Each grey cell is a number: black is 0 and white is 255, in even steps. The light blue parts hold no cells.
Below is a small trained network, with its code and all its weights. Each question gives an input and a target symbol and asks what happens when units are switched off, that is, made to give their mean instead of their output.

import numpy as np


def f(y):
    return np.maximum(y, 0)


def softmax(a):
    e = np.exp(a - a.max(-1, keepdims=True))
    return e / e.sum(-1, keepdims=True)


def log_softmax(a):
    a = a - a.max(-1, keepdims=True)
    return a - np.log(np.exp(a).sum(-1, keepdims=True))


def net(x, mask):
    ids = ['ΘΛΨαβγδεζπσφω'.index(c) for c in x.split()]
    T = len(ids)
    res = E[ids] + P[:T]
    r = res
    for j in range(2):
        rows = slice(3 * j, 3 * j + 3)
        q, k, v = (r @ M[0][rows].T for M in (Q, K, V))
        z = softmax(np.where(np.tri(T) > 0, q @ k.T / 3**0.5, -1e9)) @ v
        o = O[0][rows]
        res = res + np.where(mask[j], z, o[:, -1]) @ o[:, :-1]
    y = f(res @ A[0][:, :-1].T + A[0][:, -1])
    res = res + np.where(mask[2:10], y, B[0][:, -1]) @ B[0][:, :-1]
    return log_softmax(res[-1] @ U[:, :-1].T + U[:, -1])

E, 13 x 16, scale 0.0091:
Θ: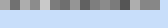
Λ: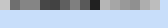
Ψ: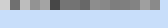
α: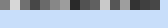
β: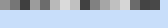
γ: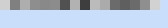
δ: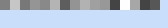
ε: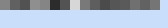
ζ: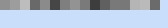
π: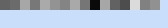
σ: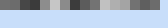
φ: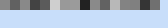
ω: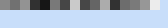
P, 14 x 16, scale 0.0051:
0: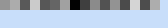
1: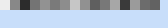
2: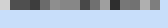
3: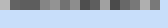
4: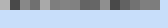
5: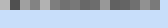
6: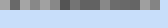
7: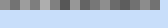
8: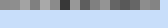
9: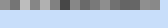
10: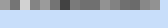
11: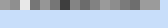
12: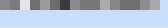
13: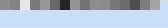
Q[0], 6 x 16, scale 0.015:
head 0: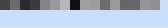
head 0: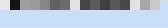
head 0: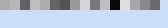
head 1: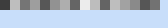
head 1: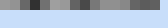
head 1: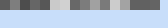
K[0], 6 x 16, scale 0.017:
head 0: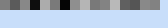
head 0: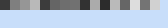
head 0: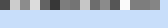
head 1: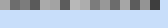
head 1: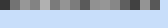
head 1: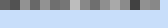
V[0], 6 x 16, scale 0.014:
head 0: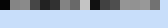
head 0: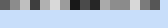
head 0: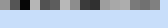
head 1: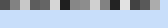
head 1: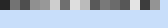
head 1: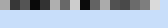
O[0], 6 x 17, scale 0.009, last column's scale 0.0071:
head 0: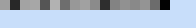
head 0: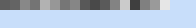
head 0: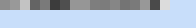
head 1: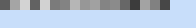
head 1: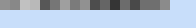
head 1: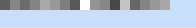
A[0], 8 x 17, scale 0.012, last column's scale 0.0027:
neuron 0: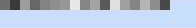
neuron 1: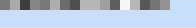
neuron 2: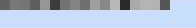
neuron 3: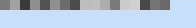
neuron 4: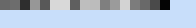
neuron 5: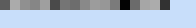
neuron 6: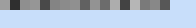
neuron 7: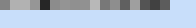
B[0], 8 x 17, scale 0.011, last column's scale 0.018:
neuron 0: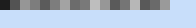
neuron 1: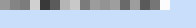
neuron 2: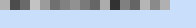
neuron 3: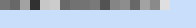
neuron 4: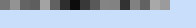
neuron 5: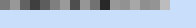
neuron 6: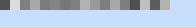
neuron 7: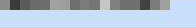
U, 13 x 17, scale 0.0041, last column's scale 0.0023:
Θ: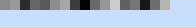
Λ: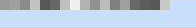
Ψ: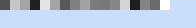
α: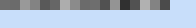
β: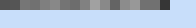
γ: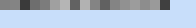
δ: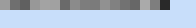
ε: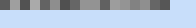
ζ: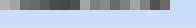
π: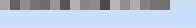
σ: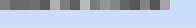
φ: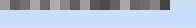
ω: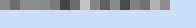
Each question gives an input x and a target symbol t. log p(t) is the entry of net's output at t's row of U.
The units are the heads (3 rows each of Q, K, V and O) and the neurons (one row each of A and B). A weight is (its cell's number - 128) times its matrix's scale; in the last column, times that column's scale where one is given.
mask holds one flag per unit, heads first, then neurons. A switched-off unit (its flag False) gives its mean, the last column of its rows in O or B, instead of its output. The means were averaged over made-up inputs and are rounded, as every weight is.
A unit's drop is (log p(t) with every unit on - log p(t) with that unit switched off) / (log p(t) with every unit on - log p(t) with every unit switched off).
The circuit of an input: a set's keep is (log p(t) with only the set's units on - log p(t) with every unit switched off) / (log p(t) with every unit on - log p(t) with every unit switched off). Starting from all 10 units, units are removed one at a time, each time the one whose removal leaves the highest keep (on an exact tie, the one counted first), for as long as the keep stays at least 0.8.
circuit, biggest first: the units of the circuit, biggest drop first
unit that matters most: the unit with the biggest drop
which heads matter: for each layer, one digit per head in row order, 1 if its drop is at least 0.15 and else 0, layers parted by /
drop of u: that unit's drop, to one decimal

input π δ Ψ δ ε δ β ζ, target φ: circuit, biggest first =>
(head 1; head 0)
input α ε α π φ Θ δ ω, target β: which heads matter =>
11
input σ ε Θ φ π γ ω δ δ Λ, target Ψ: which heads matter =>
10
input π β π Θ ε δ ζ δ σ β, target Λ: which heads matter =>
11
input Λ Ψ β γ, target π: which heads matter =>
11
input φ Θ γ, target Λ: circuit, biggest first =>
(head 1; neuron 1)
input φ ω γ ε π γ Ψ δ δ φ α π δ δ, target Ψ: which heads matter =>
01
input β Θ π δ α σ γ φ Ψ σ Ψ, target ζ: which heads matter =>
10
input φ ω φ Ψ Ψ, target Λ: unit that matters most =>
head 1
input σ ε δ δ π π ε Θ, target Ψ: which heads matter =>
10
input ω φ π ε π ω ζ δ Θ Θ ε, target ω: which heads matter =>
11
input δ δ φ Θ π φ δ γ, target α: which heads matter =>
01
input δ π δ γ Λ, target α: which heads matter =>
01
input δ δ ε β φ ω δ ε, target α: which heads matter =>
01
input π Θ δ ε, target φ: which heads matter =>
11
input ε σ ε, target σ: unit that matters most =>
head 0
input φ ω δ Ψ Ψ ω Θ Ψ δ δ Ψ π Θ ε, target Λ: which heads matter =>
01
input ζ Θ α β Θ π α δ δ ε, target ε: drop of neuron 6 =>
0.8
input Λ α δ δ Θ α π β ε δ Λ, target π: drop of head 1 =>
0.8
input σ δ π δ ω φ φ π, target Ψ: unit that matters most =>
head 0
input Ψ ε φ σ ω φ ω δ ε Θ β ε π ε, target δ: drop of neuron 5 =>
0.1
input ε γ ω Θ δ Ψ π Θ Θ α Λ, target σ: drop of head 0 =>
1.0
